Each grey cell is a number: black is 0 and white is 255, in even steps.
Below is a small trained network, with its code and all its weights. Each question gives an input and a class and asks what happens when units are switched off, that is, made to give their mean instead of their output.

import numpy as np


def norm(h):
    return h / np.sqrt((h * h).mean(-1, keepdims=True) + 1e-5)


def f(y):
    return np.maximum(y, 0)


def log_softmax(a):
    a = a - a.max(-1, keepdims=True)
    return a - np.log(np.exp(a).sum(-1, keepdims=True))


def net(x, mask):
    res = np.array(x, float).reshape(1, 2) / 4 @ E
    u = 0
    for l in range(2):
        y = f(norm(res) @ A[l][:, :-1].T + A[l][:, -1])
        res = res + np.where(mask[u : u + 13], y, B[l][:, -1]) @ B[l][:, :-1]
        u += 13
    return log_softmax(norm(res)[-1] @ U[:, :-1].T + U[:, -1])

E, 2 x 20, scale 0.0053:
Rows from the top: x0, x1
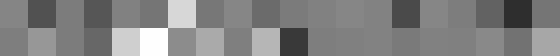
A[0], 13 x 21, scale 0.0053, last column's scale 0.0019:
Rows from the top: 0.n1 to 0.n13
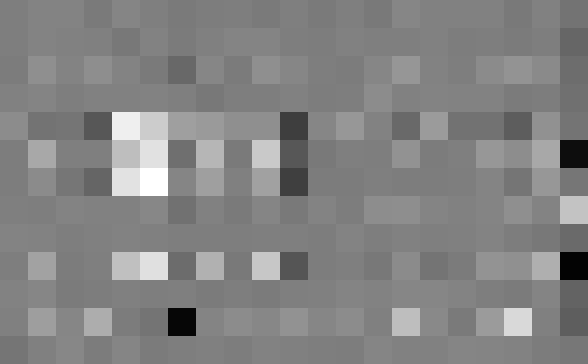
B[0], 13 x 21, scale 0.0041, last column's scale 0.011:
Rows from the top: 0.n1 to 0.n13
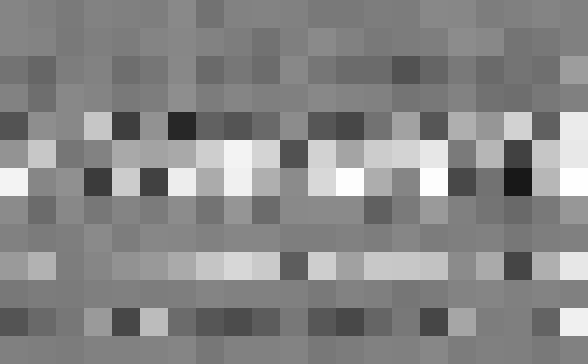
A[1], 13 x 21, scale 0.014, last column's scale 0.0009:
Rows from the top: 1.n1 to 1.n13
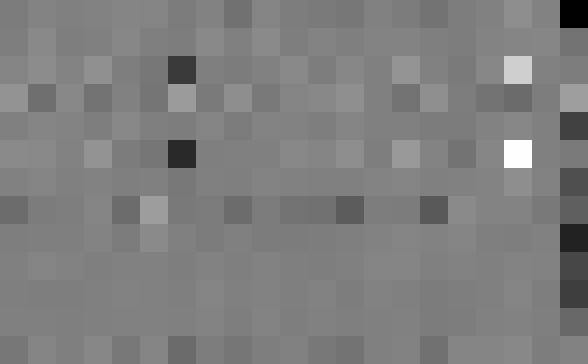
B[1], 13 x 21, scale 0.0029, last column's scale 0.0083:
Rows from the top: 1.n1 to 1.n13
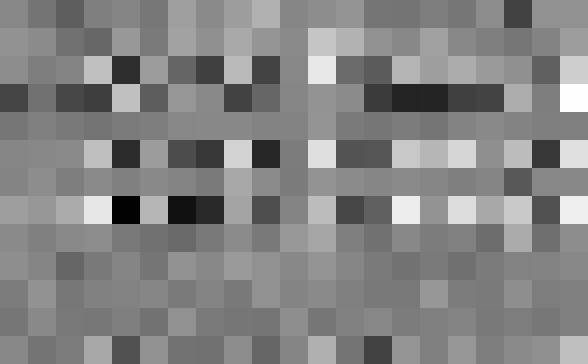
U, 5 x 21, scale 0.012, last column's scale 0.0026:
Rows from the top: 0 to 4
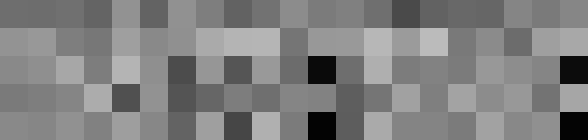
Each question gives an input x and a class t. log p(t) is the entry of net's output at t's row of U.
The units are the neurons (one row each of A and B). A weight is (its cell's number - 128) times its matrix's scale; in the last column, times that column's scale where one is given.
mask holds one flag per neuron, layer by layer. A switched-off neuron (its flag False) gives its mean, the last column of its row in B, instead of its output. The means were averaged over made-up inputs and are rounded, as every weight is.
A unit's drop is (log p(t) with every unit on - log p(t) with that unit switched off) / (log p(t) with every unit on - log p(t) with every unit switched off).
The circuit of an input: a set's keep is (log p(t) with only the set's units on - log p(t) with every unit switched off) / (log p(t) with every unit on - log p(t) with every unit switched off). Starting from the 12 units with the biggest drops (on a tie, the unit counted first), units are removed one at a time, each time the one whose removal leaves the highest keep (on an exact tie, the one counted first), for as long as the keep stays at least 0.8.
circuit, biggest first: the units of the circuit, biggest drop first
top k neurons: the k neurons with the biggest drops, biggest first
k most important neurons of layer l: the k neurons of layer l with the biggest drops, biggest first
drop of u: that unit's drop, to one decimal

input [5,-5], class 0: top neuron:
(0.n5)
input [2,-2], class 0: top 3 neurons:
(0.n5; 0.n12; 0.n6)
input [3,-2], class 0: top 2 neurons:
(0.n5; 0.n12)
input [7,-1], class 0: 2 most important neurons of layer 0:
(0.n12; 0.n5)
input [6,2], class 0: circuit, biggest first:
(0.n6; 1.n4)
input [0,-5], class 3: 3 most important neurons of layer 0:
(0.n7; 0.n6; 0.n10)
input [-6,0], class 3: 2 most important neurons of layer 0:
(0.n7; 0.n12)
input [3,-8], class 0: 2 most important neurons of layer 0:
(0.n5; 0.n12)
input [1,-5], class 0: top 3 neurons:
(0.n5; 0.n12; 1.n8)
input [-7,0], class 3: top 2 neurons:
(0.n7; 0.n12)
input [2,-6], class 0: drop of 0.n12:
0.7
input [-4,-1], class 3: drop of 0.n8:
0.0
